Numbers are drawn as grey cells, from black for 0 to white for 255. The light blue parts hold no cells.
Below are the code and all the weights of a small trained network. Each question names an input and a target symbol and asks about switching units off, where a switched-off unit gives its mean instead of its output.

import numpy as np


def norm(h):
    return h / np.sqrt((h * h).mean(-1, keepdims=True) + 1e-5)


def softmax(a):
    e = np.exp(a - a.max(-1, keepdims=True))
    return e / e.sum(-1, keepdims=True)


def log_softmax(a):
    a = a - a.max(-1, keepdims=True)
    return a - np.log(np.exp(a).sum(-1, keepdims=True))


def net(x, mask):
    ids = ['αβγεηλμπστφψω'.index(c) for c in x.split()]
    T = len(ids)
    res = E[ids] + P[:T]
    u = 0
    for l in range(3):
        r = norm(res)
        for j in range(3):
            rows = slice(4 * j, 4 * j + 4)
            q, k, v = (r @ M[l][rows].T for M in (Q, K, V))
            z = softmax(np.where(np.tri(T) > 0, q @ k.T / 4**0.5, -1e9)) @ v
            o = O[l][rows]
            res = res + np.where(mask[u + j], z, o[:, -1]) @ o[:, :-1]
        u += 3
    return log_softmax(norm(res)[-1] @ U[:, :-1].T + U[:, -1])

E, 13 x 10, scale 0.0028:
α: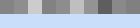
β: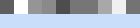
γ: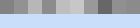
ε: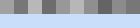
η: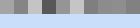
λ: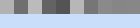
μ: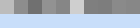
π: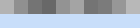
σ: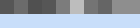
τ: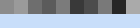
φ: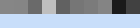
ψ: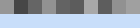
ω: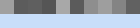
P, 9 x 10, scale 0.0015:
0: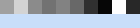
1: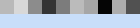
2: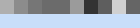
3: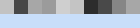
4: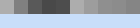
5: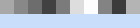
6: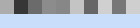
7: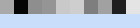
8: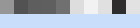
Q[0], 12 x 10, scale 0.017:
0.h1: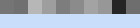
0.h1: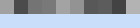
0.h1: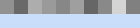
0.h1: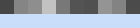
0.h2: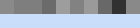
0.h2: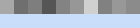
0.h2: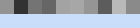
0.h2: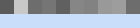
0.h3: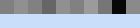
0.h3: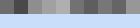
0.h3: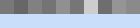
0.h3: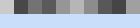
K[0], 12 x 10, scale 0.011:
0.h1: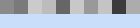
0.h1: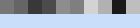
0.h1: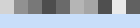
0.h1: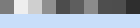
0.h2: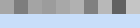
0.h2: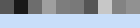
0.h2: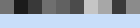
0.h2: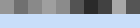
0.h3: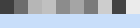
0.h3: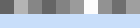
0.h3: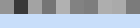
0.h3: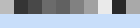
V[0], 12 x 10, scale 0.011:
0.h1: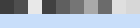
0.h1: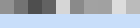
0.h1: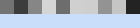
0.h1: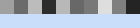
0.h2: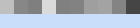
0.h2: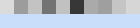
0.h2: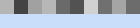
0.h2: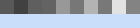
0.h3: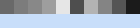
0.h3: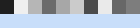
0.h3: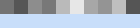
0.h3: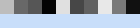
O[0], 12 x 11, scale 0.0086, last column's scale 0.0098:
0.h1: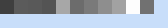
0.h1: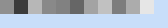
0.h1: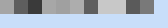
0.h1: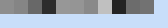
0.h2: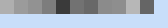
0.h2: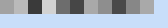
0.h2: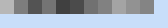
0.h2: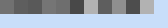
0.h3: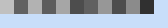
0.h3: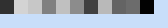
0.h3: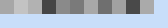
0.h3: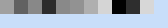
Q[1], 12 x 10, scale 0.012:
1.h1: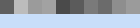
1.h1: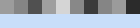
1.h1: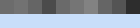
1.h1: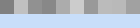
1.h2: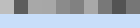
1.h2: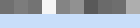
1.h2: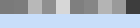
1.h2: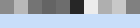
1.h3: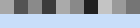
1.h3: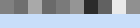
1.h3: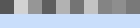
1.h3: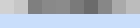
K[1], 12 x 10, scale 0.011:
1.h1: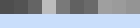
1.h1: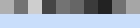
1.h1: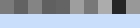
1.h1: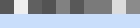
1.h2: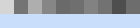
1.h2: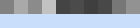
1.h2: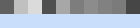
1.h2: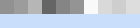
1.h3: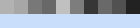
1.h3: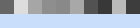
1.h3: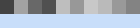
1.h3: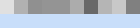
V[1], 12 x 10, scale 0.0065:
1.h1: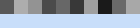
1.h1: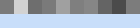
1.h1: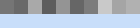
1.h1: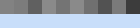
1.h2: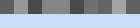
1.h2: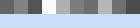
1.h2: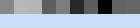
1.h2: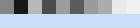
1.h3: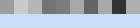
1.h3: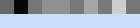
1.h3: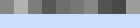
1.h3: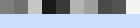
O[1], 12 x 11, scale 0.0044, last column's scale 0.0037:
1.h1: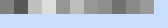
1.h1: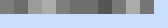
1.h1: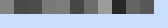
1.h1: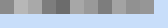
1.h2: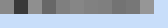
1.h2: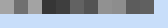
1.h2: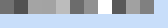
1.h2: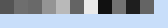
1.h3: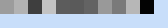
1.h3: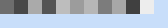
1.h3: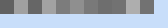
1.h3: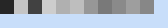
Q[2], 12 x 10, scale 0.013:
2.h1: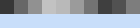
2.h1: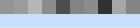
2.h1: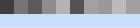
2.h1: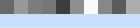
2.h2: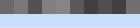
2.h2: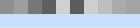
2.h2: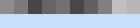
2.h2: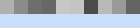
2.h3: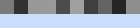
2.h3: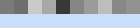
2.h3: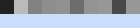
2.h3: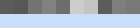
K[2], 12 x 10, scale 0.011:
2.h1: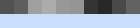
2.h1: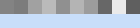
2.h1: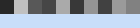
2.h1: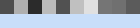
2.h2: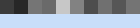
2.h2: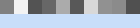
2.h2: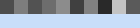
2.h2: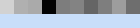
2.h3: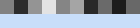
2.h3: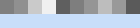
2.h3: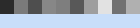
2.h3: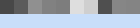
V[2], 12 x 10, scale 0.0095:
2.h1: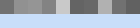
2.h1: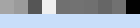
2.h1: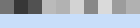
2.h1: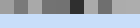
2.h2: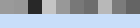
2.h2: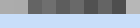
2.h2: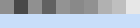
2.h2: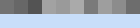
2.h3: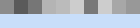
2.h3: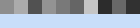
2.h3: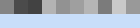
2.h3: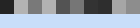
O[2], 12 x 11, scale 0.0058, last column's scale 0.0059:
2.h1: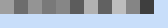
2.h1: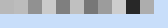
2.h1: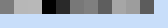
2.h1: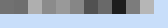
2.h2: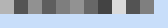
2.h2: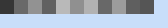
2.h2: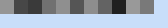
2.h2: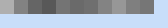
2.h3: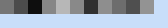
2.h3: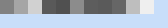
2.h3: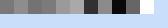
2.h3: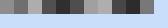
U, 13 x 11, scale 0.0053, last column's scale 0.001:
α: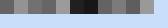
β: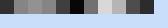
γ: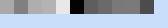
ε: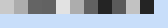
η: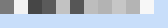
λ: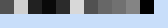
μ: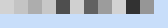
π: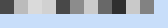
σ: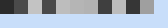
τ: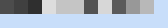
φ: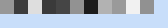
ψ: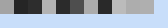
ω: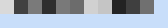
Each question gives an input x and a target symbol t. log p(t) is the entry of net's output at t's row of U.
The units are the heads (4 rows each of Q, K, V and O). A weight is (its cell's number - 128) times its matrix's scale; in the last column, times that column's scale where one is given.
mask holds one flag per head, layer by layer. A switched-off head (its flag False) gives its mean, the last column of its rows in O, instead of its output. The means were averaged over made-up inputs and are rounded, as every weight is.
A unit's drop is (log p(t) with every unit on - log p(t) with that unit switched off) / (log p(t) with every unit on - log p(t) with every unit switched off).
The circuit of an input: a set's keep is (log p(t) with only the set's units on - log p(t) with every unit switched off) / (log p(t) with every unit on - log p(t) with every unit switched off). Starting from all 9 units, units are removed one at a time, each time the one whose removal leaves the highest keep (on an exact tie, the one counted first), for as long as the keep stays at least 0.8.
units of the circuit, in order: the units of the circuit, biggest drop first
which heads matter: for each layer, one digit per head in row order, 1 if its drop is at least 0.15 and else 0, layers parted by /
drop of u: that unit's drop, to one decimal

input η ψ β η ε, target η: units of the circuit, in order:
[0.h3, 0.h1]
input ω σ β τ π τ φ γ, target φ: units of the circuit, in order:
[0.h2]
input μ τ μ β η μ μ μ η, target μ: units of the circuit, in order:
[0.h1, 0.h3]
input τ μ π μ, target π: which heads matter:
100 / 000 / 000
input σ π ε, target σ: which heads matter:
010 / 000 / 000
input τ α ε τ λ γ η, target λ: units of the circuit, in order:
[0.h1, 1.h2, 0.h3]
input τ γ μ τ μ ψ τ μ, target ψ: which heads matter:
111 / 010 / 000
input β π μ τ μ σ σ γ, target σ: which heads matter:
011 / 000 / 000
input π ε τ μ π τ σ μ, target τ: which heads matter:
100 / 000 / 000
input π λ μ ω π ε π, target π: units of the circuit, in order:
[0.h1, 0.h3]
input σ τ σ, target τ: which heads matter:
110 / 000 / 000
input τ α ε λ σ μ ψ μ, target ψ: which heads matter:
001 / 000 / 000
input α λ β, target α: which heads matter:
101 / 000 / 001
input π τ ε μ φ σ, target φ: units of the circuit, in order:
[0.h2]
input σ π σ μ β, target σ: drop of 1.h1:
0.0
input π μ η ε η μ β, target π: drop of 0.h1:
0.6
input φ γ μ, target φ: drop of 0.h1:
0.5
